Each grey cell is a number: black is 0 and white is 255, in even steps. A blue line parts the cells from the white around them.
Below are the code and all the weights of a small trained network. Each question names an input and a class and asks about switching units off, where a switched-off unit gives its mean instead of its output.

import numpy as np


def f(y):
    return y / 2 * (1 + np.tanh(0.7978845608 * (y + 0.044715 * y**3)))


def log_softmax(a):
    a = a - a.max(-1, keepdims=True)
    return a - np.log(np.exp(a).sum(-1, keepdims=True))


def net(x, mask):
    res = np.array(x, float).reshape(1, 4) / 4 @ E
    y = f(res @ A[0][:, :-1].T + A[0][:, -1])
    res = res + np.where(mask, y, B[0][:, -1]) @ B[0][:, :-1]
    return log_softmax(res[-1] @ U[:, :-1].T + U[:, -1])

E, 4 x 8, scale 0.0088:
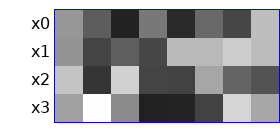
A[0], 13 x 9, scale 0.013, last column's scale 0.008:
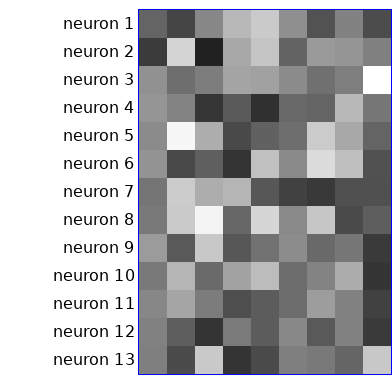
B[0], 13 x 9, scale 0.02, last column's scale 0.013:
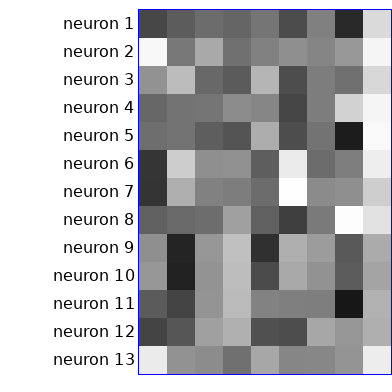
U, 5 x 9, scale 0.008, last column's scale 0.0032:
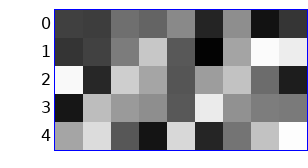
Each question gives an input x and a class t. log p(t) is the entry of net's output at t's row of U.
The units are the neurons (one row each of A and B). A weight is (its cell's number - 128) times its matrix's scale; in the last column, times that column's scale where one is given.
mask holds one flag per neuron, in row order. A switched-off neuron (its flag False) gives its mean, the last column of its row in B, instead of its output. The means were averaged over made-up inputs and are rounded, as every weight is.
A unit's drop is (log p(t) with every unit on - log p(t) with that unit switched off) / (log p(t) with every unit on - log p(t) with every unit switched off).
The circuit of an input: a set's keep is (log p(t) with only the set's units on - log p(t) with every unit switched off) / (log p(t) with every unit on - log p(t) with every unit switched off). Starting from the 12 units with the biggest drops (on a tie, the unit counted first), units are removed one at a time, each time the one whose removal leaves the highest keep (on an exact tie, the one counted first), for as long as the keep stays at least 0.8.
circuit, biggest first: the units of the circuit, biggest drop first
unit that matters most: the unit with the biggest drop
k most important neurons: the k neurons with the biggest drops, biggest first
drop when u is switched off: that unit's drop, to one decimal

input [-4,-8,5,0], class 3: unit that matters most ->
neuron 7
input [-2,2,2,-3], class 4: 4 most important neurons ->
(neuron 11; neuron 5; neuron 10; neuron 12)
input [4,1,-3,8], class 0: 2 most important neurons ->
(neuron 5; neuron 11)
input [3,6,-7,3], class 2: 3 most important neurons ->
(neuron 2; neuron 10; neuron 7)
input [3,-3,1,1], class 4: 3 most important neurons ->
(neuron 6; neuron 8; neuron 9)
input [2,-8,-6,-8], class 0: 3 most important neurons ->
(neuron 1; neuron 6; neuron 3)
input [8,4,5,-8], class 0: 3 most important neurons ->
(neuron 1; neuron 8; neuron 3)
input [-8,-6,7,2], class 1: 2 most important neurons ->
(neuron 8; neuron 2)
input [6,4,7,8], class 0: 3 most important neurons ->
(neuron 5; neuron 11; neuron 2)
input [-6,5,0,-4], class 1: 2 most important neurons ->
(neuron 8; neuron 5)
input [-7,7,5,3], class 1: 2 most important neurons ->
(neuron 8; neuron 7)
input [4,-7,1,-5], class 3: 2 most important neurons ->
(neuron 7; neuron 5)
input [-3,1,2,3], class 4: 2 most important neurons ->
(neuron 1; neuron 12)
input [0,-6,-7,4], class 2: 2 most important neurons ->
(neuron 2; neuron 6)
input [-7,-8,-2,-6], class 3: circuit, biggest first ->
(neuron 7)
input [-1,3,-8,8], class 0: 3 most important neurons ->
(neuron 5; neuron 13; neuron 11)
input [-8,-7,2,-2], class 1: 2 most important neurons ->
(neuron 8; neuron 6)
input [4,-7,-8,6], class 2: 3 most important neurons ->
(neuron 2; neuron 6; neuron 10)
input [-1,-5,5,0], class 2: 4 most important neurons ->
(neuron 6; neuron 13; neuron 9; neuron 1)
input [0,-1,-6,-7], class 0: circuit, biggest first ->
(neuron 1)
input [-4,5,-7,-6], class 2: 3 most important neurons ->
(neuron 2; neuron 10; neuron 5)
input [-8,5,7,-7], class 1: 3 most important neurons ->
(neuron 8; neuron 5; neuron 2)
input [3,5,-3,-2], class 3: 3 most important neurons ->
(neuron 6; neuron 13; neuron 8)
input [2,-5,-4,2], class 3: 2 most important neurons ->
(neuron 7; neuron 13)
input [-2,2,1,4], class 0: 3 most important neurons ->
(neuron 5; neuron 2; neuron 11)
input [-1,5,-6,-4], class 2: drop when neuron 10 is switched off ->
0.3
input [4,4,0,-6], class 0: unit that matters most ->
neuron 1
